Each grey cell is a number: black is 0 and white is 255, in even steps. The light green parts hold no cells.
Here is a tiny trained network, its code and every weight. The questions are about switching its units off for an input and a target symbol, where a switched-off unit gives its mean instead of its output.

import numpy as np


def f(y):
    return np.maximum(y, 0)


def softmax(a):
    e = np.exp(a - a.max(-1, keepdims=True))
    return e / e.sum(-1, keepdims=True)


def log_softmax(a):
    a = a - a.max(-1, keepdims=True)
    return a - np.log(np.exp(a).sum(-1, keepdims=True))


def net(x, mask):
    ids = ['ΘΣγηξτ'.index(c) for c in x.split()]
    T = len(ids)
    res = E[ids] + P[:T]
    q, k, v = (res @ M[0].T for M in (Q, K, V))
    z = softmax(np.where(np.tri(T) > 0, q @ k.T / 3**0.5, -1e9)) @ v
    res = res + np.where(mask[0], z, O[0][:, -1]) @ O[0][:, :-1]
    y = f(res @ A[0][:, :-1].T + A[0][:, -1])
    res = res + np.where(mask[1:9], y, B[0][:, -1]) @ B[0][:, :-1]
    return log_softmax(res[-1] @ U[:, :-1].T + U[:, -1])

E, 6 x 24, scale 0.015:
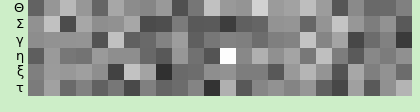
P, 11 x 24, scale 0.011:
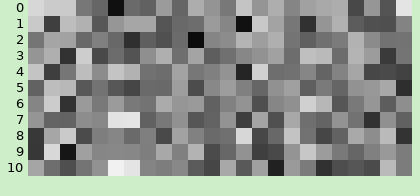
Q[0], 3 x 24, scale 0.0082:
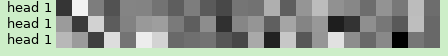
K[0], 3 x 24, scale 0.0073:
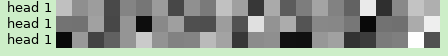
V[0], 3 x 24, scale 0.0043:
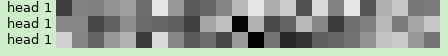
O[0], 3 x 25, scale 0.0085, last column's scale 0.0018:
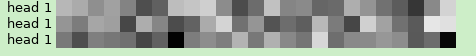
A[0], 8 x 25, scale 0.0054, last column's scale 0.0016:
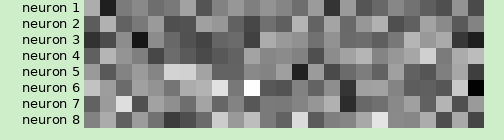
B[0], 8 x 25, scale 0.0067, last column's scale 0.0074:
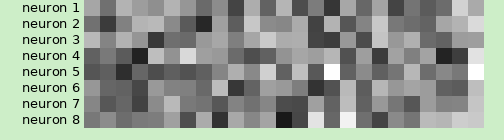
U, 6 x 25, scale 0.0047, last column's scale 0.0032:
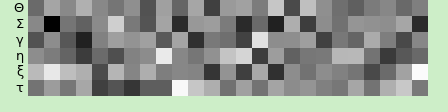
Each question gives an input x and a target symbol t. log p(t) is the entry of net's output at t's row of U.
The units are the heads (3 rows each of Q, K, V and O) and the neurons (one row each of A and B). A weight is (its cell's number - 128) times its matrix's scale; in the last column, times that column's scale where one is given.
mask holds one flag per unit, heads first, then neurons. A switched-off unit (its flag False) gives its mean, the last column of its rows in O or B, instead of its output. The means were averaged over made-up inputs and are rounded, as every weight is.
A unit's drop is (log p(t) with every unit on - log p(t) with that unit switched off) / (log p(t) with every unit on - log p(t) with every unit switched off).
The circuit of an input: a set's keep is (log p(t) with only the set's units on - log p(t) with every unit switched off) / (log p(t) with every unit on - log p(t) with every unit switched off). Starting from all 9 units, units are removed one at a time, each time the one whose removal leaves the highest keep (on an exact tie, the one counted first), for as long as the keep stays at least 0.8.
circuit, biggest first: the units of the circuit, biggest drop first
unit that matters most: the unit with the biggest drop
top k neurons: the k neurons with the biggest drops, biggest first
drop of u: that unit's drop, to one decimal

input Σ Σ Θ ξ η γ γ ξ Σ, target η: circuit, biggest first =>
head 1; neuron 3; neuron 4
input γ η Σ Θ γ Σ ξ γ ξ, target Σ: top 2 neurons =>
neuron 7; neuron 3
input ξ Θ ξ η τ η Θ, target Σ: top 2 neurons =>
neuron 6; neuron 8
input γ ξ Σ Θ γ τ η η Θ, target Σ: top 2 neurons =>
neuron 7; neuron 3
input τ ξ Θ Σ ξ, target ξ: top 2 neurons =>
neuron 5; neuron 1
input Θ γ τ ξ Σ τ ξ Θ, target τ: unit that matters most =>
neuron 5
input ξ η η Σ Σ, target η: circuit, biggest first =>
head 1; neuron 6; neuron 5
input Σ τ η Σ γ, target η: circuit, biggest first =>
head 1; neuron 5; neuron 6
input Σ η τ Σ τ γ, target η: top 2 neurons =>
neuron 3; neuron 4
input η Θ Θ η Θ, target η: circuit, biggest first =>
head 1; neuron 6; neuron 5
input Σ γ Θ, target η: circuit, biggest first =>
head 1; neuron 3; neuron 4
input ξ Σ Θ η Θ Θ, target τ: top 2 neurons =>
neuron 8; neuron 2
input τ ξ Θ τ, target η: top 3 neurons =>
neuron 6; neuron 4; neuron 8
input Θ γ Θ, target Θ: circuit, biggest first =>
neuron 2; head 1
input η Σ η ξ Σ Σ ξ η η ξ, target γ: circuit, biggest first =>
head 1; neuron 4; neuron 2; neuron 8
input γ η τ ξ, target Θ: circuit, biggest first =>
head 1; neuron 2
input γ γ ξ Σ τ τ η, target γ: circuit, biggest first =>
head 1; neuron 4; neuron 8; neuron 2
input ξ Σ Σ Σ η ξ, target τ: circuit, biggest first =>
head 1; neuron 8; neuron 2
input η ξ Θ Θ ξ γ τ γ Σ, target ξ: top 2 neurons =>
neuron 5; neuron 4
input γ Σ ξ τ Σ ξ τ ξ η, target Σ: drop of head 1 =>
1.1
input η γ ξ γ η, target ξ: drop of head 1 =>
0.9
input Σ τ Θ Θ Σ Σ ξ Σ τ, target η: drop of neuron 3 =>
0.6
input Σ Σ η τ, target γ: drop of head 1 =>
0.5
